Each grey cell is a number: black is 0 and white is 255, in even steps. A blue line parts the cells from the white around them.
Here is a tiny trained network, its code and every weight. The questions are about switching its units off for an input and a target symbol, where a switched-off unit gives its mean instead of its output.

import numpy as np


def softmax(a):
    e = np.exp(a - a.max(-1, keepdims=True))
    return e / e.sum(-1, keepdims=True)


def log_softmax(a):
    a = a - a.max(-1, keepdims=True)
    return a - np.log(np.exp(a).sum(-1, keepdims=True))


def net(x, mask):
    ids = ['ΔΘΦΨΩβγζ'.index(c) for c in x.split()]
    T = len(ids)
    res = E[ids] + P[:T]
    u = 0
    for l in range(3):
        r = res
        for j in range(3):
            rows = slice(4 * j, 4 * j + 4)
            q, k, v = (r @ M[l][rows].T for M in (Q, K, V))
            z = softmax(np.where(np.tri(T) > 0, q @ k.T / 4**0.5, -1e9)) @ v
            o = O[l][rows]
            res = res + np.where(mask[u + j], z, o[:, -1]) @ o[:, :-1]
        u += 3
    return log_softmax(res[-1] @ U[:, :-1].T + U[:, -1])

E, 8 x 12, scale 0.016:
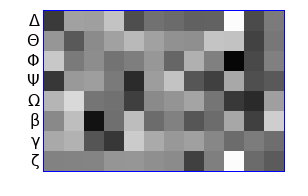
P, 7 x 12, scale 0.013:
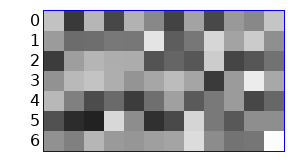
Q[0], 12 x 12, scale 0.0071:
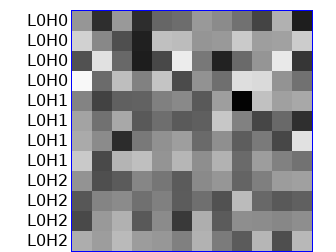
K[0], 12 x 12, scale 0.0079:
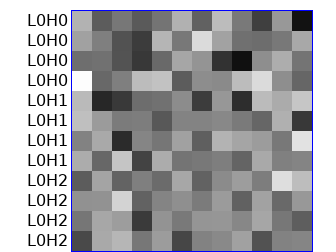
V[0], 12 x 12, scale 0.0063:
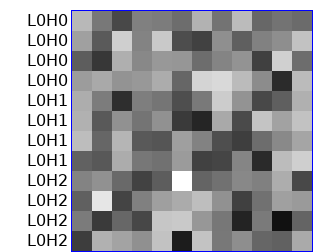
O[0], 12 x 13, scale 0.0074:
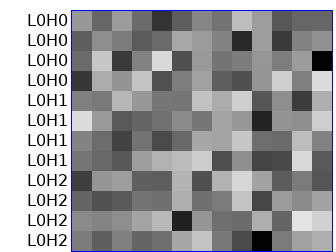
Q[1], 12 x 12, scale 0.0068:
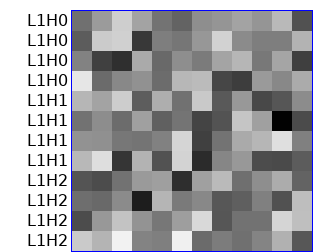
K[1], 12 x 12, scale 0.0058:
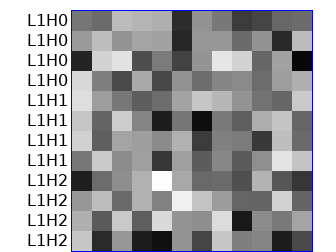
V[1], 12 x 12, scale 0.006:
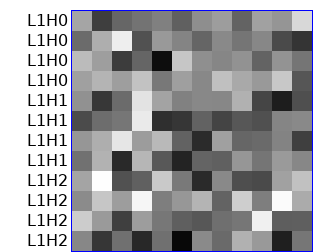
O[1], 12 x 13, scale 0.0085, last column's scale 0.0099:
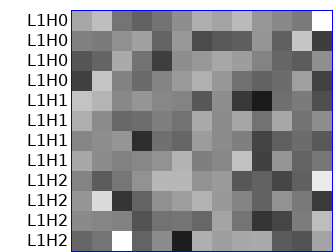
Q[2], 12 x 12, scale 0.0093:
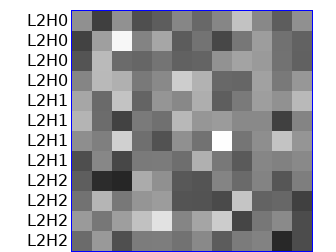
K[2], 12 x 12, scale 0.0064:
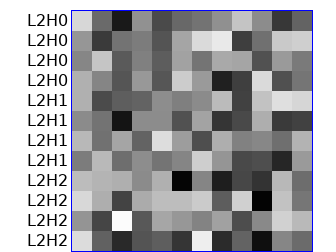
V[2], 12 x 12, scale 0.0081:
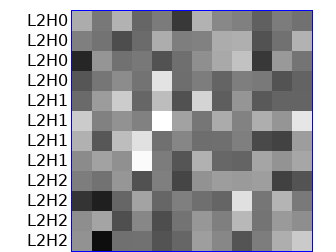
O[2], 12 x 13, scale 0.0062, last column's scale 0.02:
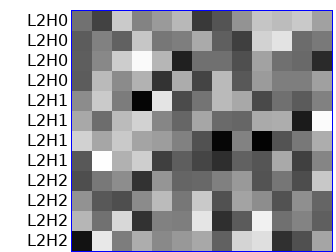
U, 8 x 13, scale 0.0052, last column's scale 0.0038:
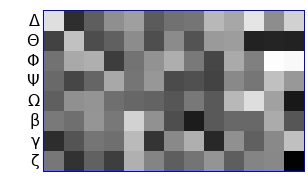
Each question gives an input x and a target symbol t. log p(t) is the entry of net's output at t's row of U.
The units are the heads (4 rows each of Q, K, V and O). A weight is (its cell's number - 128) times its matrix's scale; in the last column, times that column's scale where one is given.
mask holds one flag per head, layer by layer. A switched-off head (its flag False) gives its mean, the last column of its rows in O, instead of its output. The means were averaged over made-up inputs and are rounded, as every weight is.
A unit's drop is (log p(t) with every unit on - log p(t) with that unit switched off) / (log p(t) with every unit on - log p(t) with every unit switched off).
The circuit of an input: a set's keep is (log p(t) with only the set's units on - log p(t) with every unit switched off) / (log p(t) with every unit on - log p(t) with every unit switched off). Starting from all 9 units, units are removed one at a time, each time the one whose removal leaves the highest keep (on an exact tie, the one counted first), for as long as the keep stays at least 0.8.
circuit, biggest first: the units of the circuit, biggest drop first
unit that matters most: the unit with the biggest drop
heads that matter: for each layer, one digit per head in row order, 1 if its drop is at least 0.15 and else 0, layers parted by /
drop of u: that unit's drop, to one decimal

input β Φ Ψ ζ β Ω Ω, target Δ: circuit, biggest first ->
L0H2, L1H0, L2H1
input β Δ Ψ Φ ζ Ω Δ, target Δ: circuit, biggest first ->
L1H0, L0H2, L2H2
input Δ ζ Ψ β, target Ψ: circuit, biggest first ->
L0H0, L1H2, L2H1, L0H1
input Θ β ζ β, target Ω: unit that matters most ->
L2H2
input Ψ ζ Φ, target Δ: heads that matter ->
011 / 100 / 001
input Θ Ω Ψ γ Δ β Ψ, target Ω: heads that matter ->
101 / 110 / 011
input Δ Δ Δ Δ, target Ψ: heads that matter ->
110 / 001 / 010
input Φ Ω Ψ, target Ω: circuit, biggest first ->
L0H1, L2H0, L2H2, L1H1
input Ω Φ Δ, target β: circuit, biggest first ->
L0H1, L2H0, L2H1
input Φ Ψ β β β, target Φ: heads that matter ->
111 / 001 / 011
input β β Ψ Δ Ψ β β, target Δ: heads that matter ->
111 / 110 / 011
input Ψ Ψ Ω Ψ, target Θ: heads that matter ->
110 / 011 / 001
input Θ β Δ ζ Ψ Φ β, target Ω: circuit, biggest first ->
L0H0, L2H2, L0H2, L2H1
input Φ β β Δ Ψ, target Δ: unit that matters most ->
L0H0
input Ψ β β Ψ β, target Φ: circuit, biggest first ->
L1H2, L2H2
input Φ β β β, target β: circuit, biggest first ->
L0H1, L2H1, L1H1
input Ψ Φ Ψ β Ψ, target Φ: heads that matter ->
010 / 001 / 011
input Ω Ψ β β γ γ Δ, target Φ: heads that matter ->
110 / 111 / 011
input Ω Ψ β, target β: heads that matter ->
110 / 100 / 100
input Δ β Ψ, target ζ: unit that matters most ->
L0H0
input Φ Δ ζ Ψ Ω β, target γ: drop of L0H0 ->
0.2
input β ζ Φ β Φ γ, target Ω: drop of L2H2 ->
0.3
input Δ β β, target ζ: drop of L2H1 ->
0.2
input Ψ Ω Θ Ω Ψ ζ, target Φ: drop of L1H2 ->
0.4
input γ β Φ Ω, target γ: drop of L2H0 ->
0.0
